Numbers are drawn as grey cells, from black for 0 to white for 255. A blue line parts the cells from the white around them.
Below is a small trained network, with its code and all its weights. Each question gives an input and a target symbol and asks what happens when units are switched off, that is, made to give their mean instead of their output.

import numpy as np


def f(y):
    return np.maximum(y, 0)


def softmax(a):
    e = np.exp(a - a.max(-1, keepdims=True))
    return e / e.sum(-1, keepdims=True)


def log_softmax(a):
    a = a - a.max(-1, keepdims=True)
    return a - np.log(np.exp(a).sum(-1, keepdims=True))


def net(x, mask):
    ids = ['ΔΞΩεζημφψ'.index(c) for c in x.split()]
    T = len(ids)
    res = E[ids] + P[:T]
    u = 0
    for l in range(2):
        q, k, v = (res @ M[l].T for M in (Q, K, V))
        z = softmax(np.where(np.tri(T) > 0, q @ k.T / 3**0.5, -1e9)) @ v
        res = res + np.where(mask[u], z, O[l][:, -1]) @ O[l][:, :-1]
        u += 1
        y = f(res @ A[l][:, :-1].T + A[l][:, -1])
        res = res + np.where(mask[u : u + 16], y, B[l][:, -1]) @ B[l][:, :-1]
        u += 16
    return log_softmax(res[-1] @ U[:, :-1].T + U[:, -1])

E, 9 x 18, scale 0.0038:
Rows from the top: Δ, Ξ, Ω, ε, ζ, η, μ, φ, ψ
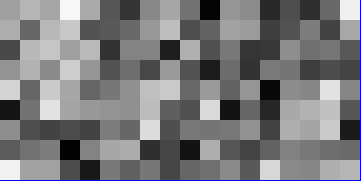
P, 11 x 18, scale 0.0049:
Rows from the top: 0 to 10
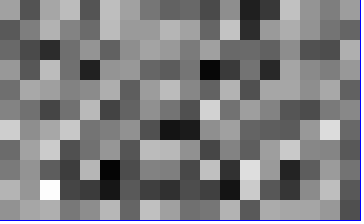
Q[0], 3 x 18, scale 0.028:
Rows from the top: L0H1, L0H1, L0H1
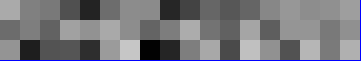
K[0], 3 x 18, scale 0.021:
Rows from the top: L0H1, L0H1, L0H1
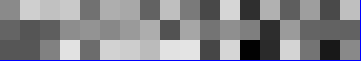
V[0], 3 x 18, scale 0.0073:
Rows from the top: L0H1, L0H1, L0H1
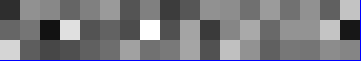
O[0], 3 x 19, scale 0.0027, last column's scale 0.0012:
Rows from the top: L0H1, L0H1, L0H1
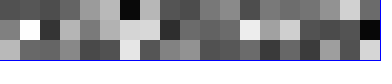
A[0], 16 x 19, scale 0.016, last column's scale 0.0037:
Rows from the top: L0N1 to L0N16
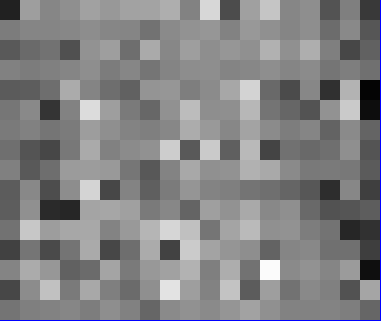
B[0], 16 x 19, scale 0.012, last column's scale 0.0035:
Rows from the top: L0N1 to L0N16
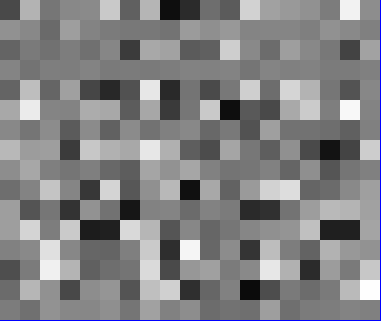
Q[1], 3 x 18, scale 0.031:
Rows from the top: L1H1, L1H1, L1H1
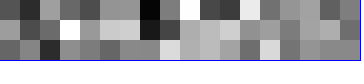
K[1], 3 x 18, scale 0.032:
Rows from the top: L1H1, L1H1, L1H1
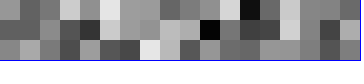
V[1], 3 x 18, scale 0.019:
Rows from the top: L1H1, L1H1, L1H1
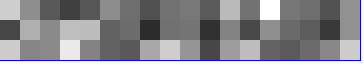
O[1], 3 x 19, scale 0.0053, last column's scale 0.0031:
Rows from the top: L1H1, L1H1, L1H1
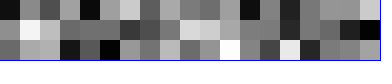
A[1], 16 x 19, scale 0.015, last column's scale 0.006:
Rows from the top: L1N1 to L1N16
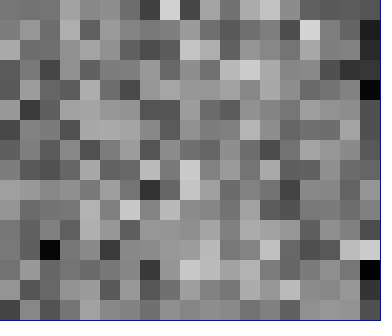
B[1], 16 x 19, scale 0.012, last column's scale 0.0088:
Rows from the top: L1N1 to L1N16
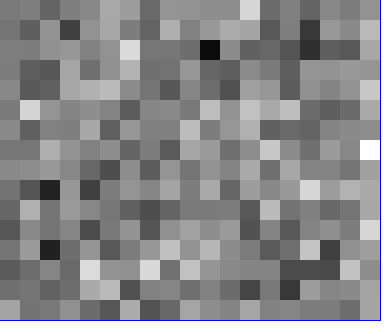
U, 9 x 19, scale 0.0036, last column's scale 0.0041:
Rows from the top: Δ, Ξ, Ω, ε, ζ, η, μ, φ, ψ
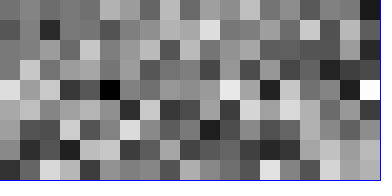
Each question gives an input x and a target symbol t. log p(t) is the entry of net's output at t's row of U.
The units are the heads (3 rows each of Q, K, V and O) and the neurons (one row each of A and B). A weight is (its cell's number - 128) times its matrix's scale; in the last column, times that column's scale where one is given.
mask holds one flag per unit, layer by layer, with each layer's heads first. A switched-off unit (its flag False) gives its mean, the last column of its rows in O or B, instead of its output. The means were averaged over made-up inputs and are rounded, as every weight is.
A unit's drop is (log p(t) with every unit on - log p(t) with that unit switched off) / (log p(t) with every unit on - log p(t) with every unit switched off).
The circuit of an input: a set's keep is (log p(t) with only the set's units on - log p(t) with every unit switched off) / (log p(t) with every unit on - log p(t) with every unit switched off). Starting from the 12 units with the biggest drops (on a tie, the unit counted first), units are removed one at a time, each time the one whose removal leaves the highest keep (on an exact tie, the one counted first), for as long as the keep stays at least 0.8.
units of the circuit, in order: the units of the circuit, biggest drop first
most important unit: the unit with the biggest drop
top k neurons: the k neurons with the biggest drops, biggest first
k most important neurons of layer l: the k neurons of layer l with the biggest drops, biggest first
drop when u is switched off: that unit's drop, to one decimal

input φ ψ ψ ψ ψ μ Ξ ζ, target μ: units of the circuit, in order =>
[L1N4, L0H1, L0N12]
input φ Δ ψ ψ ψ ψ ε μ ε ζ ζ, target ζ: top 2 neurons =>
[L0N12, L0N15]
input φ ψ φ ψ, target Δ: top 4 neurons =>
[L0N15, L1N6, L1N2, L1N10]
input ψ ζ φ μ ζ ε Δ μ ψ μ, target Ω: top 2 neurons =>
[L0N15, L1N14]
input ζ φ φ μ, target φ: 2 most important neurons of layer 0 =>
[L0N15, L0N8]
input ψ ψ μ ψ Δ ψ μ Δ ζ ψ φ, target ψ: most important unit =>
L0N8
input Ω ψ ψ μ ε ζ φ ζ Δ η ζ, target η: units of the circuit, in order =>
[L1H1, L0N8]
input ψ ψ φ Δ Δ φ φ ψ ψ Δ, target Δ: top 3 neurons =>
[L0N15, L1N6, L1N2]
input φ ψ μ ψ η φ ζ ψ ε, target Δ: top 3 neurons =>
[L0N10, L1N1, L1N12]
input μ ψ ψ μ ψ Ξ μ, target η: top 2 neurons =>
[L1N6, L0N15]
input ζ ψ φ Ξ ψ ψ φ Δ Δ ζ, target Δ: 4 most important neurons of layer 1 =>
[L1N6, L1N2, L1N10, L1N3]
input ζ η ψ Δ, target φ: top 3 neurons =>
[L0N15, L1N15, L0N8]
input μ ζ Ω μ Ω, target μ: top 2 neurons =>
[L1N4, L0N12]
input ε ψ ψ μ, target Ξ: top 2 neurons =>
[L0N15, L1N10]
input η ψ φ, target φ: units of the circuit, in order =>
[L0N11]
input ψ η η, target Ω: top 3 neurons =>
[L0N1, L1N7, L0N8]
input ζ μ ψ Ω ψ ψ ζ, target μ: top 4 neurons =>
[L0N15, L1N3, L1N10, L0N8]
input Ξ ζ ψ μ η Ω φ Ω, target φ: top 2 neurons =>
[L0N15, L1N2]
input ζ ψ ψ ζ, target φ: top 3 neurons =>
[L0N15, L1N15, L0N8]
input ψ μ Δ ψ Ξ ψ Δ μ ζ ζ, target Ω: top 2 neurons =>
[L1N14, L0N15]
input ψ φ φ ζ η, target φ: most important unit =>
L0H1
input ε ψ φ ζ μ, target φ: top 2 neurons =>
[L0N15, L1N5]
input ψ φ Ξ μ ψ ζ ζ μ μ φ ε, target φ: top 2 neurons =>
[L0N15, L1N2]
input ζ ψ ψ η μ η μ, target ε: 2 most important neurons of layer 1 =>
[L1N3, L1N6]
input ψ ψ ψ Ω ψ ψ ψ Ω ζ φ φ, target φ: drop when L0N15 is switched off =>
0.1
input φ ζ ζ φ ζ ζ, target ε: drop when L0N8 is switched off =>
1.0
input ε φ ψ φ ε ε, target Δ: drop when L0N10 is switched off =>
1.2
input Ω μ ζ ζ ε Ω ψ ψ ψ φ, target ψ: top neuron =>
[L1N8]
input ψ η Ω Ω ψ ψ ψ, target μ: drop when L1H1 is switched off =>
0.9
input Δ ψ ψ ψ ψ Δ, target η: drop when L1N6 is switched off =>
0.0
